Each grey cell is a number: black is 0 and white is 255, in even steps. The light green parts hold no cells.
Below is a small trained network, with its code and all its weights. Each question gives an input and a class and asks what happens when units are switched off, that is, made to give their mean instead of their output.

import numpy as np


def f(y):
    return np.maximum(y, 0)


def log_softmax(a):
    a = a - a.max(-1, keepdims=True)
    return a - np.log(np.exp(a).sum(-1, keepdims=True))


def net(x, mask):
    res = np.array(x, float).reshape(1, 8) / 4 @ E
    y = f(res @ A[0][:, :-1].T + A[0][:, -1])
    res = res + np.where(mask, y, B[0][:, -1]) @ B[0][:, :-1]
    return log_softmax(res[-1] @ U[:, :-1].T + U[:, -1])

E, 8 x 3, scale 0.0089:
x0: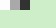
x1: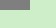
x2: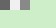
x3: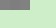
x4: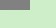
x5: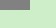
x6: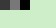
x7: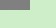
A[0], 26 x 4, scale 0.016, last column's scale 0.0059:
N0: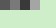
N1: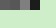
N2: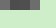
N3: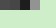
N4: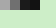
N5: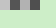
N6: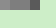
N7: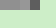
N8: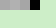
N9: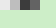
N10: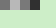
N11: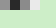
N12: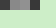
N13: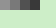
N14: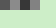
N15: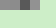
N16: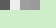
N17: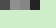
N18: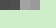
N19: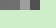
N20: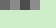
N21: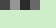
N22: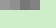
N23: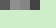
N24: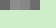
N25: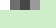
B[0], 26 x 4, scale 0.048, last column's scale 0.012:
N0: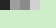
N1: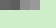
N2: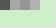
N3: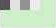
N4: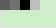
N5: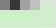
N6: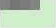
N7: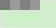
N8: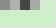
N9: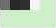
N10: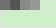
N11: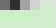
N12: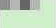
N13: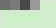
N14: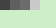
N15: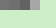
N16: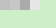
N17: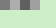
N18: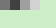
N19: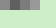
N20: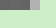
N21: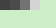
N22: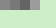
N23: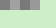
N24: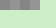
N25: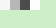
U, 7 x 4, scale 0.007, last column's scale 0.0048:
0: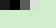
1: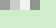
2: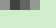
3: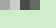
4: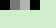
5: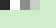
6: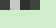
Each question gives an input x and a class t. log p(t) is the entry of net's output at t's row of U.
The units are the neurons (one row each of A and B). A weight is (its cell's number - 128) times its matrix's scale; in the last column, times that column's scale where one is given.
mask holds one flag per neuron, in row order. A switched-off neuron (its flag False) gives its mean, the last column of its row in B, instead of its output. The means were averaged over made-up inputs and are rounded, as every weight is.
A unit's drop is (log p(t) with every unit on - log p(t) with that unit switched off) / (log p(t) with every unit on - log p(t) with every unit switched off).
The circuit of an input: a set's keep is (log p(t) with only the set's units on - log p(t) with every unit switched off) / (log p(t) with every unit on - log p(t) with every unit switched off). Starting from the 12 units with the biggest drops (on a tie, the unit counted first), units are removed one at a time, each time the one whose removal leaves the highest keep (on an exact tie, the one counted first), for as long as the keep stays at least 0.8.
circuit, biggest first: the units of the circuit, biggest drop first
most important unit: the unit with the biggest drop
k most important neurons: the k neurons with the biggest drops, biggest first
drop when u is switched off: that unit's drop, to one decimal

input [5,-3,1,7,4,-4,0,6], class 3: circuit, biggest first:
[N25]
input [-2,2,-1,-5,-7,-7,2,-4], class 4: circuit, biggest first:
[N9, N25]
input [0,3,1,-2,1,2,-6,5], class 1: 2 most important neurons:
[N9, N4]
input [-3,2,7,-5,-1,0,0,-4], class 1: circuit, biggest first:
[N16, N4]
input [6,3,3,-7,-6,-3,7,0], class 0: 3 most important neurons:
[N9, N21, N14]
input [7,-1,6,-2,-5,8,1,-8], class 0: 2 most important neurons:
[N9, N3]
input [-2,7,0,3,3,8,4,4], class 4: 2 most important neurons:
[N25, N16]
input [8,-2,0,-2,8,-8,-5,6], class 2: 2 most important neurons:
[N9, N25]
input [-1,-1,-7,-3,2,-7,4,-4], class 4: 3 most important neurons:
[N3, N9, N11]
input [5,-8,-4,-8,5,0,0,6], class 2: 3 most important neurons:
[N25, N9, N16]
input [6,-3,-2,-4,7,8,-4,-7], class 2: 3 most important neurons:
[N25, N9, N5]
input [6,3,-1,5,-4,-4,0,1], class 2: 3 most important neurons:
[N25, N9, N3]
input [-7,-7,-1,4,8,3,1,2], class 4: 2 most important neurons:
[N9, N25]
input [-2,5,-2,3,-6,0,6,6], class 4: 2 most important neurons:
[N3, N25]
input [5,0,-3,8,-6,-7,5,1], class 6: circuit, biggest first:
[N3]
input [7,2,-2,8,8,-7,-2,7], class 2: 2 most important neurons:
[N25, N9]
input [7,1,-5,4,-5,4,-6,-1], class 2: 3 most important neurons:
[N25, N5, N9]
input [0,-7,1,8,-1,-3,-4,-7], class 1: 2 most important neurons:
[N9, N4]
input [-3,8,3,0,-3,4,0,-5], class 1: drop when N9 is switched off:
0.1
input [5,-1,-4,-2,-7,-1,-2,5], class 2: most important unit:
N25
